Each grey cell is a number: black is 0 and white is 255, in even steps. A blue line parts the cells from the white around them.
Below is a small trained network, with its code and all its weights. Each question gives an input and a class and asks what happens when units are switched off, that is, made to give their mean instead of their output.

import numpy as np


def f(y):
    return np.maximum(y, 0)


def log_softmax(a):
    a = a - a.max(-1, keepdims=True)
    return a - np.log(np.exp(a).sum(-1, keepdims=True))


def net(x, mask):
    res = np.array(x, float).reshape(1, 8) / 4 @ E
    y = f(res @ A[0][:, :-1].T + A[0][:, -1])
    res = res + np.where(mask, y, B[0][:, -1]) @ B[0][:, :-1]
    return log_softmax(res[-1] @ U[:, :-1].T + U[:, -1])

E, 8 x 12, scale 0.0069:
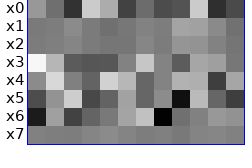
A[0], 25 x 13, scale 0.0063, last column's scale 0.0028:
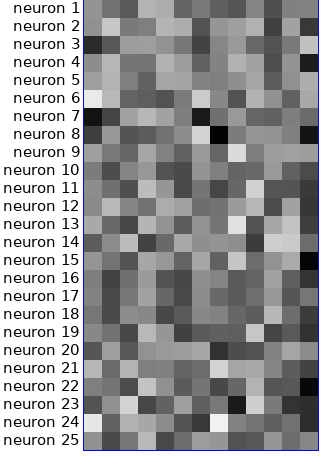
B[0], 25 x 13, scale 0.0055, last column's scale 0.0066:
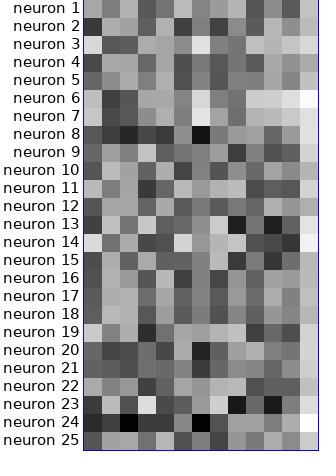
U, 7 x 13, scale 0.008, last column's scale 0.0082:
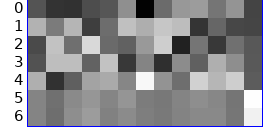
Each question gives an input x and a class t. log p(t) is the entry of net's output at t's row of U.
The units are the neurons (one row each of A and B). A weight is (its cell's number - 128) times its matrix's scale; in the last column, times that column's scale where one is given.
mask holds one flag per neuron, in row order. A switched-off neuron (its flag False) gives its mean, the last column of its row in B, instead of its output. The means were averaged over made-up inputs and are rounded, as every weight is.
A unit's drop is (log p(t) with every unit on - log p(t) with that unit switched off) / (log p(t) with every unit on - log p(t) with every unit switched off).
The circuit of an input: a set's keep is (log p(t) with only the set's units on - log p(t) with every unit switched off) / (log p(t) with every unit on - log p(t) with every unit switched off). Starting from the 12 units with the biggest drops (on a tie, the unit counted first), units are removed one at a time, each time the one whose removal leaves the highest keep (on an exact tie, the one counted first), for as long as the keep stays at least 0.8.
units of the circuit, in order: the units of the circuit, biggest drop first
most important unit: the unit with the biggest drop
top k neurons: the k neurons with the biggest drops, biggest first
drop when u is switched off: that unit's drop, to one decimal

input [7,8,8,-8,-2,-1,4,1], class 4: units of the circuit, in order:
neuron 7
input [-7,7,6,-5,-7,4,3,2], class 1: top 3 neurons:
neuron 14; neuron 6; neuron 24
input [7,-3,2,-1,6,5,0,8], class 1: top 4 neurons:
neuron 19; neuron 11; neuron 22; neuron 1
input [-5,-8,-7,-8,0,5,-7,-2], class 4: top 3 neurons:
neuron 7; neuron 3; neuron 8
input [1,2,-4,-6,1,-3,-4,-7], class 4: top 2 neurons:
neuron 7; neuron 3
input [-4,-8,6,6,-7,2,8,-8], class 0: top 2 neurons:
neuron 8; neuron 20
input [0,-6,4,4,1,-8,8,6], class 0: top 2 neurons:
neuron 8; neuron 20
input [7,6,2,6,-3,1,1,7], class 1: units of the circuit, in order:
neuron 11; neuron 19
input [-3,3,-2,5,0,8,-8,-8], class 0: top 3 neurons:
neuron 24; neuron 21; neuron 13
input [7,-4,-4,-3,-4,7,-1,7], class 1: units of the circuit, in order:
neuron 19; neuron 11
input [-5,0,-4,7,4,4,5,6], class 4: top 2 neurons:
neuron 6; neuron 24
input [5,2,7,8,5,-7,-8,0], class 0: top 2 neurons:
neuron 24; neuron 21
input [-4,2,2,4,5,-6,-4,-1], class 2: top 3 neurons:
neuron 13; neuron 9; neuron 15
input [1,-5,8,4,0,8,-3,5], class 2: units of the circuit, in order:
neuron 23
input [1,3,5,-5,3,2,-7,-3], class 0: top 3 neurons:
neuron 24; neuron 21; neuron 6
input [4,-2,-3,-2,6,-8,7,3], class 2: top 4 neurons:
neuron 13; neuron 15; neuron 24; neuron 9
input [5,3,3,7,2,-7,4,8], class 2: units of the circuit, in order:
neuron 13; neuron 15
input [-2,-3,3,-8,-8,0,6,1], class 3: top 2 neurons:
neuron 18; neuron 6
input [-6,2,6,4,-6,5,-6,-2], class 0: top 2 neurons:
neuron 24; neuron 21
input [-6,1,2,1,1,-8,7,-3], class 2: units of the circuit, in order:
neuron 13; neuron 15
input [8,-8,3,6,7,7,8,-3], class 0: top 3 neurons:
neuron 8; neuron 20; neuron 14
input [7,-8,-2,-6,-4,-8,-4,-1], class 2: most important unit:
neuron 13
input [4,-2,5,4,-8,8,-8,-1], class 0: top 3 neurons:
neuron 24; neuron 21; neuron 13
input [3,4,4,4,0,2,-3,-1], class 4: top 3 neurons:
neuron 6; neuron 14; neuron 8
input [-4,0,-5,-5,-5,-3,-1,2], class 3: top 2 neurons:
neuron 6; neuron 18
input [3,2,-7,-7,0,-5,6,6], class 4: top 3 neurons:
neuron 7; neuron 3; neuron 24
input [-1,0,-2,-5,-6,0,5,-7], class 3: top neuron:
neuron 24
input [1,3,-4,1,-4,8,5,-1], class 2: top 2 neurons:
neuron 23; neuron 24
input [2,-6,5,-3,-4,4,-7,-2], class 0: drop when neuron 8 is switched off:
-0.1
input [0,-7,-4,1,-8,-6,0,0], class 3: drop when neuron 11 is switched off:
0.0
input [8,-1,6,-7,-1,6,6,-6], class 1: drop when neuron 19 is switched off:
0.3
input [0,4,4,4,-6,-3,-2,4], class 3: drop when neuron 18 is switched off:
0.1
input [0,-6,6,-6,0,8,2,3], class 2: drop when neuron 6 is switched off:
0.2
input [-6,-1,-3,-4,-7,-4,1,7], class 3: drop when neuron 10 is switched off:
0.3
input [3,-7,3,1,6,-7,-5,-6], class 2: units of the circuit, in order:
neuron 13
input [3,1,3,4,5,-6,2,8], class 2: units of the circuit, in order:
neuron 13; neuron 15
